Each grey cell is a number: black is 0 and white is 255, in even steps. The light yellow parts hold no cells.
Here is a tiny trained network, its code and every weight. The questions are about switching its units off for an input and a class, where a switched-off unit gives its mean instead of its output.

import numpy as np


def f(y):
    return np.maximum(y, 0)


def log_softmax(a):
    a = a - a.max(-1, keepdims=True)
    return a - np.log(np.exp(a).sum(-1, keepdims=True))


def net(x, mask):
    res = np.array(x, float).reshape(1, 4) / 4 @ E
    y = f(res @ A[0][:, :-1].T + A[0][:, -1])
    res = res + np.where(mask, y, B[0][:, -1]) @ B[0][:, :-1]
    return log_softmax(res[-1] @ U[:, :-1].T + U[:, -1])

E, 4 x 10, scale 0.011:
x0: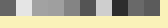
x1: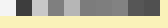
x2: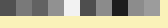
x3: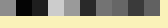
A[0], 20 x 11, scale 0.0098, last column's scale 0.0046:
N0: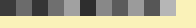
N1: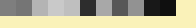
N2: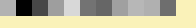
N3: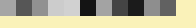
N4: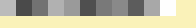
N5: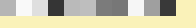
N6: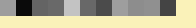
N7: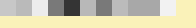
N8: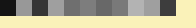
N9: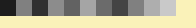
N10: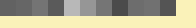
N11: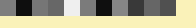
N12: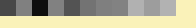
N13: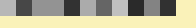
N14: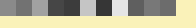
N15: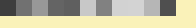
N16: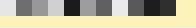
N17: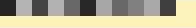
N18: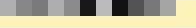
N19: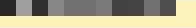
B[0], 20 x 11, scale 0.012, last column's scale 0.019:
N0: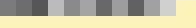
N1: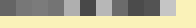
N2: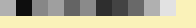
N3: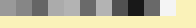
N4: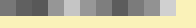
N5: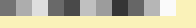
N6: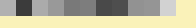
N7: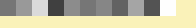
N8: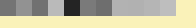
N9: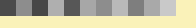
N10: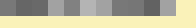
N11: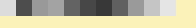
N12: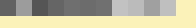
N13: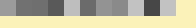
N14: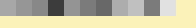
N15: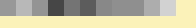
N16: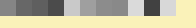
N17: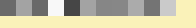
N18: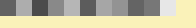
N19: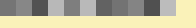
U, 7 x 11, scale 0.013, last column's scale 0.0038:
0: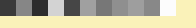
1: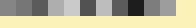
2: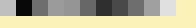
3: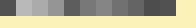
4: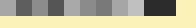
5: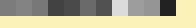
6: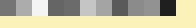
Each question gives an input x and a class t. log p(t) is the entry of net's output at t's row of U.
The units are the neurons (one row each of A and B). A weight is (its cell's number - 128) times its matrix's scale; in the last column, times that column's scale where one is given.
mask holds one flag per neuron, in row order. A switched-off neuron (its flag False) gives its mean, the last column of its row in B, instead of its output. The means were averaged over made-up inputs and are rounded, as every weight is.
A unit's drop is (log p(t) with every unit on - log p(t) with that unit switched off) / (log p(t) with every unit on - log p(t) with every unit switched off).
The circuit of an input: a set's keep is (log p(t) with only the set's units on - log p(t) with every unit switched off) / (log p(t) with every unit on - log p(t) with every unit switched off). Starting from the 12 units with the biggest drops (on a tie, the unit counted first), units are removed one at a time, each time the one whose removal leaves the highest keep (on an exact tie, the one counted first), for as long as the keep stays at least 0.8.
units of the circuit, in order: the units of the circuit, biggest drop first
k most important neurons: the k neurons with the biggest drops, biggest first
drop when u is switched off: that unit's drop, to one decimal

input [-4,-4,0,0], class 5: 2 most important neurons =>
[N3 N17]
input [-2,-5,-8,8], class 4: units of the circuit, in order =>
[N16]
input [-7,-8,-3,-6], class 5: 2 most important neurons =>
[N12 N14]
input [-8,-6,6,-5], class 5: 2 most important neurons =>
[N15 N3]
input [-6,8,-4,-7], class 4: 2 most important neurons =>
[N16 N13]
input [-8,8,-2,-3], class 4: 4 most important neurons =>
[N16 N14 N13 N7]
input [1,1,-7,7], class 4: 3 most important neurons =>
[N16 N13 N0]
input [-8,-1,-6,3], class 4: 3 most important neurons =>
[N16 N13 N14]
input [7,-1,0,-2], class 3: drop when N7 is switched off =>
0.1
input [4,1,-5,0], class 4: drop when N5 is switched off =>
0.2
